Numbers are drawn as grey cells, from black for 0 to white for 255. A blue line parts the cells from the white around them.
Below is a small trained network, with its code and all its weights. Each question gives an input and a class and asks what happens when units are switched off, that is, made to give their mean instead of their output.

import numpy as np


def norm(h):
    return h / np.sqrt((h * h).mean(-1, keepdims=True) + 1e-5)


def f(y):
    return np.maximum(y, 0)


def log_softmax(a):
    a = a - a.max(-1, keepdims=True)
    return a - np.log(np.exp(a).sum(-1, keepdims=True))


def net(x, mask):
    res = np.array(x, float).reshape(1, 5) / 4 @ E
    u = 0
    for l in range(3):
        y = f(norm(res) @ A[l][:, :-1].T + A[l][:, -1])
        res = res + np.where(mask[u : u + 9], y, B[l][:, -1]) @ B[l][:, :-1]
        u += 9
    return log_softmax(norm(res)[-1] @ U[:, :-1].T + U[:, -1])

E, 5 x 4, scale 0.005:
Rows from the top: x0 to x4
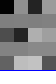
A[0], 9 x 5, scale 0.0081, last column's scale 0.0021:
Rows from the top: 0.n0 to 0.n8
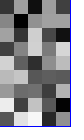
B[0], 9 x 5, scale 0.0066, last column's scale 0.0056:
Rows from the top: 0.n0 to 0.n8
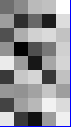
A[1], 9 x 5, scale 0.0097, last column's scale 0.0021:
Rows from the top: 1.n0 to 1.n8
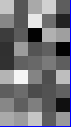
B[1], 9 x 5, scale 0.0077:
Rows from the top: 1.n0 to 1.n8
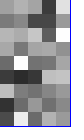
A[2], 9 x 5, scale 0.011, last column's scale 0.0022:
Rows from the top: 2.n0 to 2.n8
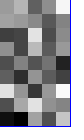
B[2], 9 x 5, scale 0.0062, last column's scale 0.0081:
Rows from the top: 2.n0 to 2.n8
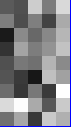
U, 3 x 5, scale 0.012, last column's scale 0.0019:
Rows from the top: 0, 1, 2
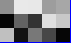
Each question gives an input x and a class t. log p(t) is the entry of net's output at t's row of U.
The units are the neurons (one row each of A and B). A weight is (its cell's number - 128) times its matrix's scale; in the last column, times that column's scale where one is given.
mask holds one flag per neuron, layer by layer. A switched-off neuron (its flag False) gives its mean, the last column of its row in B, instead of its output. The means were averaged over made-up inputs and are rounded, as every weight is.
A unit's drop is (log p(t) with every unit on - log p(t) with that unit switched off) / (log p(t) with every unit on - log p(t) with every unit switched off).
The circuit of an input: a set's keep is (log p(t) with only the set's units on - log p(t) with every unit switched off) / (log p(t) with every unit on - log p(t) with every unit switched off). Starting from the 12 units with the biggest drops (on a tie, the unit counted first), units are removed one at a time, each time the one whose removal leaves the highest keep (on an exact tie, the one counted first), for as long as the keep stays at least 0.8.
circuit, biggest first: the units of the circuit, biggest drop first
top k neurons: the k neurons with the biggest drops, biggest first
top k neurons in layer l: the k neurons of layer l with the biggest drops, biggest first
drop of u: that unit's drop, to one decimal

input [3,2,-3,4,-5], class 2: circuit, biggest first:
(2.n6)
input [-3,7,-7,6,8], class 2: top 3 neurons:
(0.n8, 2.n6, 0.n2)
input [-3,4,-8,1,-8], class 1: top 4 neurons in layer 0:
(0.n5, 0.n8, 0.n3, 0.n1)
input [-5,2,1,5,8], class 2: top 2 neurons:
(0.n8, 0.n3)
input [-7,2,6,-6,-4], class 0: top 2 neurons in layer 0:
(0.n2, 0.n7)
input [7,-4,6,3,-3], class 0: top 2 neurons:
(1.n4, 1.n2)
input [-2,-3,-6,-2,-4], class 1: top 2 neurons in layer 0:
(0.n5, 0.n8)
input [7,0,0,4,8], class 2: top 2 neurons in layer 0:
(0.n8, 0.n7)
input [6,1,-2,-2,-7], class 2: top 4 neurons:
(0.n7, 0.n4, 0.n2, 0.n5)
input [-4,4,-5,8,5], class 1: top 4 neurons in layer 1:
(1.n5, 1.n2, 1.n8, 1.n6)
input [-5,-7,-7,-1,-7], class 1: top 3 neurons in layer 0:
(0.n5, 0.n8, 0.n3)
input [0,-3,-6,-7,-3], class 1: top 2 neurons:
(0.n5, 1.n5)
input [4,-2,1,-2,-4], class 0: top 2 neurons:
(0.n8, 0.n0)
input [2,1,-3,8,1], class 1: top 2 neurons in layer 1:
(1.n5, 1.n2)
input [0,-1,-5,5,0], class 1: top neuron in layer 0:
(0.n5)
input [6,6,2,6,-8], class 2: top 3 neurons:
(0.n7, 0.n2, 0.n5)
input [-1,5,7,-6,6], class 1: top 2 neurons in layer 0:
(0.n4, 0.n2)
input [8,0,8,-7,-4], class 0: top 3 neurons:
(0.n8, 1.n4, 1.n2)
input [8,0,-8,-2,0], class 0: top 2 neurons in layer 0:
(0.n0, 0.n4)
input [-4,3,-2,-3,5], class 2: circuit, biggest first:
(0.n8)
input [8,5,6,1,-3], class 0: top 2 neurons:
(1.n4, 1.n2)
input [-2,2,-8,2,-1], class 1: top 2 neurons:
(1.n5, 0.n5)
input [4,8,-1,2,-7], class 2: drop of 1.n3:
0.0
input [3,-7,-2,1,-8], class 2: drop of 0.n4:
0.1
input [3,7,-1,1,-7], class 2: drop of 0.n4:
0.2
